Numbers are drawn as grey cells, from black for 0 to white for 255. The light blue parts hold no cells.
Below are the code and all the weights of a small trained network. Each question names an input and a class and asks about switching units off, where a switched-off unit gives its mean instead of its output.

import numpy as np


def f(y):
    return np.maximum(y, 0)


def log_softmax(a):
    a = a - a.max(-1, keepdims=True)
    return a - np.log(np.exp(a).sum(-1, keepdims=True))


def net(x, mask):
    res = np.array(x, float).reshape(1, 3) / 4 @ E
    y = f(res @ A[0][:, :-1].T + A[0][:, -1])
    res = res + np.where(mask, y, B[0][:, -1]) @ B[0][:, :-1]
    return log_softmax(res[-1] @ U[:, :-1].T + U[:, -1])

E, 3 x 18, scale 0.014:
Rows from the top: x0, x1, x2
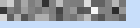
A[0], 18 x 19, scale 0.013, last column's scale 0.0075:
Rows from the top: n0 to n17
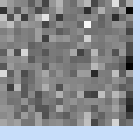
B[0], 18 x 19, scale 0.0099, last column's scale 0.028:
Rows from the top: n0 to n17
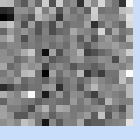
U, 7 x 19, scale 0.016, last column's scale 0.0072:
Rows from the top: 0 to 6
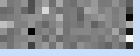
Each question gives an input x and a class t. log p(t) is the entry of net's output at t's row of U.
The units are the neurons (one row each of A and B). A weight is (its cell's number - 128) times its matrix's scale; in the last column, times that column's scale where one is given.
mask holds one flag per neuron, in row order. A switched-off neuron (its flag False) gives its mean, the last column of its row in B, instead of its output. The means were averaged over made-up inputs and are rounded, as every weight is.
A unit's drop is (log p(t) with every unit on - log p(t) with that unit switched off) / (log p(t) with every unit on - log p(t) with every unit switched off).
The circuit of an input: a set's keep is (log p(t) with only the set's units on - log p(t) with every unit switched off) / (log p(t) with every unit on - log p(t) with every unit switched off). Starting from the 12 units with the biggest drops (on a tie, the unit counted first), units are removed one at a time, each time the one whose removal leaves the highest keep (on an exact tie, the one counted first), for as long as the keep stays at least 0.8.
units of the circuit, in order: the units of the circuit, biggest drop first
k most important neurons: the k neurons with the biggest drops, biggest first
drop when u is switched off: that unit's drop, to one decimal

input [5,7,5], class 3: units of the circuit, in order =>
[n1]
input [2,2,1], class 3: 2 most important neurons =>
[n2, n1]
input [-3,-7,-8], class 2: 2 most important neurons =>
[n1, n3]
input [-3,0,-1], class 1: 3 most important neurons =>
[n10, n17, n7]
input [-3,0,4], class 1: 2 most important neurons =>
[n17, n7]
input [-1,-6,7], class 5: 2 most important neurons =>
[n2, n12]
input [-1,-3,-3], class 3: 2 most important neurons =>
[n2, n12]
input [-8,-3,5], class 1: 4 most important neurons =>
[n2, n17, n7, n12]
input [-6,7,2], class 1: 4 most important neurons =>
[n10, n17, n2, n13]
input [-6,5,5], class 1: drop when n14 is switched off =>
0.0
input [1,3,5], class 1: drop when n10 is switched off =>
0.2
